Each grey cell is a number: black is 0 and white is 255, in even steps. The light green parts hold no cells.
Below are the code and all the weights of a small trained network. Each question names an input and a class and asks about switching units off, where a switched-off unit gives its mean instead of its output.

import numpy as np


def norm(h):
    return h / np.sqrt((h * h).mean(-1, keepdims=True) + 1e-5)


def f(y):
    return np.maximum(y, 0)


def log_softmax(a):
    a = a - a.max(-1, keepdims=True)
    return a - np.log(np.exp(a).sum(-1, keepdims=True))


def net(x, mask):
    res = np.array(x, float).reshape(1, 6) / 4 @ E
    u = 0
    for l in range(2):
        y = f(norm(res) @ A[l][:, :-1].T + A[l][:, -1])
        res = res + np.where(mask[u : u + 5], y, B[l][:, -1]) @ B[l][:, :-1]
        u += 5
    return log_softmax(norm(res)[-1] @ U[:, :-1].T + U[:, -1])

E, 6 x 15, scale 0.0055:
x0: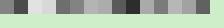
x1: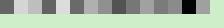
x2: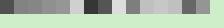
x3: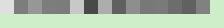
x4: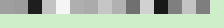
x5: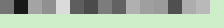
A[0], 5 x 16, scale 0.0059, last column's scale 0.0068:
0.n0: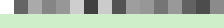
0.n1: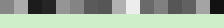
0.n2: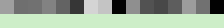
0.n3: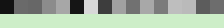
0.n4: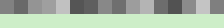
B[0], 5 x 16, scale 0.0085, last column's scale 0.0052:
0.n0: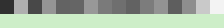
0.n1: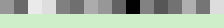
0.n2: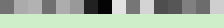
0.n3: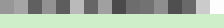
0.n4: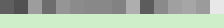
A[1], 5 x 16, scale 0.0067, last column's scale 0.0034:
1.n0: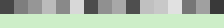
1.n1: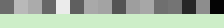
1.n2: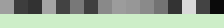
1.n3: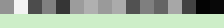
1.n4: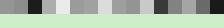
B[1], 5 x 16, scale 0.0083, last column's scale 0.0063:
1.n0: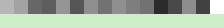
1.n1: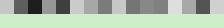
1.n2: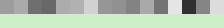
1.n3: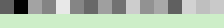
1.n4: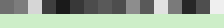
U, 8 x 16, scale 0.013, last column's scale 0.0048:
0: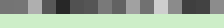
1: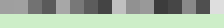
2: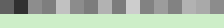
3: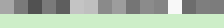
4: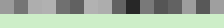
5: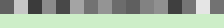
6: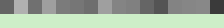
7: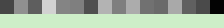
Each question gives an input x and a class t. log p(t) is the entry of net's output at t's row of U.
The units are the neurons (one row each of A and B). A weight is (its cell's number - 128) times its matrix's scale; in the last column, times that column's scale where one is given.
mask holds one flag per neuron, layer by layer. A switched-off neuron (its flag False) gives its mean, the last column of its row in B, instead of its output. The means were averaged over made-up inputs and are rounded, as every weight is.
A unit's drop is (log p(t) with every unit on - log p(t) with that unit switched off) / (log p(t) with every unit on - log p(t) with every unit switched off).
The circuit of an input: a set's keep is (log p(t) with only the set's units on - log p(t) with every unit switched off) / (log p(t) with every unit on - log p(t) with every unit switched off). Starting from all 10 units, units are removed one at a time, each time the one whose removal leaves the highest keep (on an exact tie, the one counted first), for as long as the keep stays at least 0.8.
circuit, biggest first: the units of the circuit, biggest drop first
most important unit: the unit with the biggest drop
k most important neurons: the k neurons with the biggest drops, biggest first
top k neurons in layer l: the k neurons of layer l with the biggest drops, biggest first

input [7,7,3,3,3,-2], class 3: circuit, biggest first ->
(1.n1)
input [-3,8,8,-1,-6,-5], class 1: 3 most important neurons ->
(1.n0 1.n4 1.n2)
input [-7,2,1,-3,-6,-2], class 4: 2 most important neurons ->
(0.n1 1.n4)
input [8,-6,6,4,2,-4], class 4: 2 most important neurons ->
(1.n0 0.n2)
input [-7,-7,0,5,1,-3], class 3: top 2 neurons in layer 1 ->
(1.n2 1.n0)
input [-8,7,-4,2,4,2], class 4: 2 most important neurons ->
(0.n1 1.n2)
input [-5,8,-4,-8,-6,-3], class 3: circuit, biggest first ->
(1.n1 1.n4)
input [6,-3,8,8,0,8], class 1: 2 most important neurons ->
(1.n0 1.n3)
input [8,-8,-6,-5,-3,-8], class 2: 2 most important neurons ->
(1.n3 0.n1)
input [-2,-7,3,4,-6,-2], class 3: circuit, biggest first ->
(1.n2 1.n4)
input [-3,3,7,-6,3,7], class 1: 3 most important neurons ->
(1.n0 1.n3 0.n0)
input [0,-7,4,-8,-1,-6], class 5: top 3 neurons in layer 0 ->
(0.n3 0.n4 0.n2)
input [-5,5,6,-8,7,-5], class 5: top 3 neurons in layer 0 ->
(0.n3 0.n2 0.n4)
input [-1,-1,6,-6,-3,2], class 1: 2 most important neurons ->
(1.n0 0.n0)
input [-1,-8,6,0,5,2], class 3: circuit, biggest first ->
(1.n2)
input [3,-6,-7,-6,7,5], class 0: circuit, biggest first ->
(1.n4 0.n1)
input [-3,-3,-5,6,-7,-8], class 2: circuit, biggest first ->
(1.n3 1.n4 0.n3)
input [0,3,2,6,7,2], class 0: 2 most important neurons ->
(1.n4 0.n3)
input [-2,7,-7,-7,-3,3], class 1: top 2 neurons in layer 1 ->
(1.n2 1.n4)
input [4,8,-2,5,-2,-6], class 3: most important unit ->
1.n1
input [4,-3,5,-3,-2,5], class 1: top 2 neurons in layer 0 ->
(0.n1 0.n0)
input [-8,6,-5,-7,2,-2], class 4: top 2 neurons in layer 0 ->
(0.n1 0.n0)
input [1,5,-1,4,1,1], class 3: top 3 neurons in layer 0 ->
(0.n3 0.n1 0.n4)
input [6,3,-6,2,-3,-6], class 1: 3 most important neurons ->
(0.n2 0.n1 1.n4)
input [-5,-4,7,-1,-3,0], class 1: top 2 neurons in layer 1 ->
(1.n0 1.n4)
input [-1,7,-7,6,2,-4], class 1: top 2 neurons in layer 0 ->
(0.n2 0.n3)
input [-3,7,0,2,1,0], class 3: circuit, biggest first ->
(1.n1)
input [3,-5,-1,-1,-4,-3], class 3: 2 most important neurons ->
(1.n4 1.n2)
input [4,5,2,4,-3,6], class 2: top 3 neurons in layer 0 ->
(0.n4 0.n3 0.n1)
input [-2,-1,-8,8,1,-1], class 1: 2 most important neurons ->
(0.n2 0.n3)
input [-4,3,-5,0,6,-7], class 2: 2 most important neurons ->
(1.n3 0.n4)
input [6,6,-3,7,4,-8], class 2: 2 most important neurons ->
(1.n3 0.n1)
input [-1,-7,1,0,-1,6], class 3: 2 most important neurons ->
(1.n2 1.n3)
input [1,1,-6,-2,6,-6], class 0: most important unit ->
1.n4
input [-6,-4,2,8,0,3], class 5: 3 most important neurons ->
(0.n0 1.n0 1.n3)
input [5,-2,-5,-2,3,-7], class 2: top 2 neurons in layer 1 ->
(1.n3 1.n0)
